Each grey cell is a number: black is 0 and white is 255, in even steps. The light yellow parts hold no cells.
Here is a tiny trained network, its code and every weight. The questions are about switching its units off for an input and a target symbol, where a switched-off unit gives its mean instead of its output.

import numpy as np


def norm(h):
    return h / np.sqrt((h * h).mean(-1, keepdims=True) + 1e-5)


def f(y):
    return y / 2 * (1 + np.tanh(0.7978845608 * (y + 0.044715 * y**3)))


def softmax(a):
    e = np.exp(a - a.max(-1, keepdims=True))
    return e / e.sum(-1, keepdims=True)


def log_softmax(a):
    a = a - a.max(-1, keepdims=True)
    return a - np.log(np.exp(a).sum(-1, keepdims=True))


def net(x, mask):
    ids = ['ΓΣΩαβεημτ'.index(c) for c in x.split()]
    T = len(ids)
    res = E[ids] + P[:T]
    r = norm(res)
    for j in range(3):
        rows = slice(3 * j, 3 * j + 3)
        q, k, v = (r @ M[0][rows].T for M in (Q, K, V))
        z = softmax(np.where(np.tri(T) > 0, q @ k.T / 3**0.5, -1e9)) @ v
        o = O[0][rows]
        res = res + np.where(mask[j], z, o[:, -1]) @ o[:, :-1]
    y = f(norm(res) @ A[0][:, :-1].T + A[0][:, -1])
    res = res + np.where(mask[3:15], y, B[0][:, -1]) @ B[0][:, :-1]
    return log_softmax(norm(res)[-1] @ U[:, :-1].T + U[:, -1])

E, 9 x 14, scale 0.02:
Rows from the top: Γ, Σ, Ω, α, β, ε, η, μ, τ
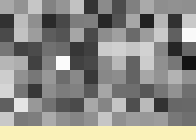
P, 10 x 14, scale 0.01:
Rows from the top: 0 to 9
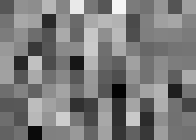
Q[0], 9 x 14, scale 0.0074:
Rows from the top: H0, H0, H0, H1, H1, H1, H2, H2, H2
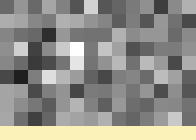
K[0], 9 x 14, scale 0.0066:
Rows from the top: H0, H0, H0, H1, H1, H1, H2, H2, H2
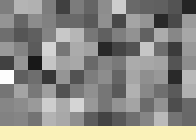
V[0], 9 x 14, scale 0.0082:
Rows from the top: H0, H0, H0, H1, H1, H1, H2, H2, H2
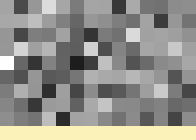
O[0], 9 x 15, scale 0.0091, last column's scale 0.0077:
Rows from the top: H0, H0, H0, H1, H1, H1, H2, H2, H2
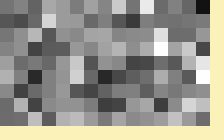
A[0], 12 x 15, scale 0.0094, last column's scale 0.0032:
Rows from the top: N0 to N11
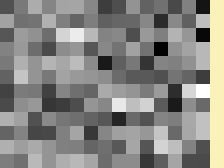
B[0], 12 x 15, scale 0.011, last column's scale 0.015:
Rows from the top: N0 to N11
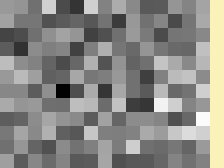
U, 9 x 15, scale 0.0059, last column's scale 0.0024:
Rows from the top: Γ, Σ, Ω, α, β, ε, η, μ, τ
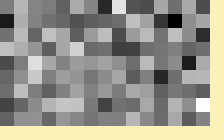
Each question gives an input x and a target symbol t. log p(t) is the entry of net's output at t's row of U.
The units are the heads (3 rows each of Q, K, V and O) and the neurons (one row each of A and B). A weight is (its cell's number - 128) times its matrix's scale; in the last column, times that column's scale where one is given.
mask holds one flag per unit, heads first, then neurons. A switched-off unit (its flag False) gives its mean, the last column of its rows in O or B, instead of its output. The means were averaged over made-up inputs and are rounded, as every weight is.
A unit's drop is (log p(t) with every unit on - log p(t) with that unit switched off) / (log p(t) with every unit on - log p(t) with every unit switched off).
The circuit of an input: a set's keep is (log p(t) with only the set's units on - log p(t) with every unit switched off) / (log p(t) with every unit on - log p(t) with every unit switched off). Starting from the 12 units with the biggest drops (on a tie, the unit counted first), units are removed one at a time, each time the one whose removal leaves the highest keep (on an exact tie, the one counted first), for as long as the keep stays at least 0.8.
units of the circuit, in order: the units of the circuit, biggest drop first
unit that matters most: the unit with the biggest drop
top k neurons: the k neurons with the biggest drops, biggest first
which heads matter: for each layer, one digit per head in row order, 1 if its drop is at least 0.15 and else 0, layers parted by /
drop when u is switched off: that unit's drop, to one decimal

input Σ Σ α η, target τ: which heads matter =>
011
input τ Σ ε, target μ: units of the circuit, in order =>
H2; N2
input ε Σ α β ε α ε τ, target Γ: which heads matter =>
110
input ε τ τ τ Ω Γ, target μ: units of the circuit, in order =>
H0; N2; H2
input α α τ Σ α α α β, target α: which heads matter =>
010
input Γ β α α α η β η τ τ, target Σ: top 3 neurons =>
N7; N4; N9
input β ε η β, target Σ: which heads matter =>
011
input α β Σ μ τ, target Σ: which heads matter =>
001
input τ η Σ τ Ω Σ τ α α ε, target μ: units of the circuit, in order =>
H2; N2; H0; N6
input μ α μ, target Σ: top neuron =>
N9
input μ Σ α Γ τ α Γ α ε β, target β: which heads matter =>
111
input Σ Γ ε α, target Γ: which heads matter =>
001
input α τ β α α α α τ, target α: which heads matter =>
010
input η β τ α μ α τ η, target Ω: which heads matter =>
111
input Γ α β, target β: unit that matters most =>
H2
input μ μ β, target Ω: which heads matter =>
110
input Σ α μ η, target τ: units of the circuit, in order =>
H1; H2; N10; N6
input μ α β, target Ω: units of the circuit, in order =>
H1; N6
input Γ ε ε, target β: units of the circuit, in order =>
H2; H1
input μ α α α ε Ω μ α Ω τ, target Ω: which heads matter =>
010
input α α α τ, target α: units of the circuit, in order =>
H1; N6
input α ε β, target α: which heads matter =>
000
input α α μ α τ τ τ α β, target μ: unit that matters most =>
H0
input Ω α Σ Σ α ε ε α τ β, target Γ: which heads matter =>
010
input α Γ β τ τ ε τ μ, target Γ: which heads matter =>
010
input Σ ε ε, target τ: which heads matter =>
011
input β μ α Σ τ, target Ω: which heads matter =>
110
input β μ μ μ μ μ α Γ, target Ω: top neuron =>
N9
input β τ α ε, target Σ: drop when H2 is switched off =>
0.2
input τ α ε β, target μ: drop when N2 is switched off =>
0.6
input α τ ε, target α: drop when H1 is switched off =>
0.3
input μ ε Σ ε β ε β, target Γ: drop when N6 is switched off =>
0.4
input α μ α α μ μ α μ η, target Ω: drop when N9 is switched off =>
0.2
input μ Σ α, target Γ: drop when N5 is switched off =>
0.0
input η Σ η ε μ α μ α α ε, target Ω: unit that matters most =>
N9
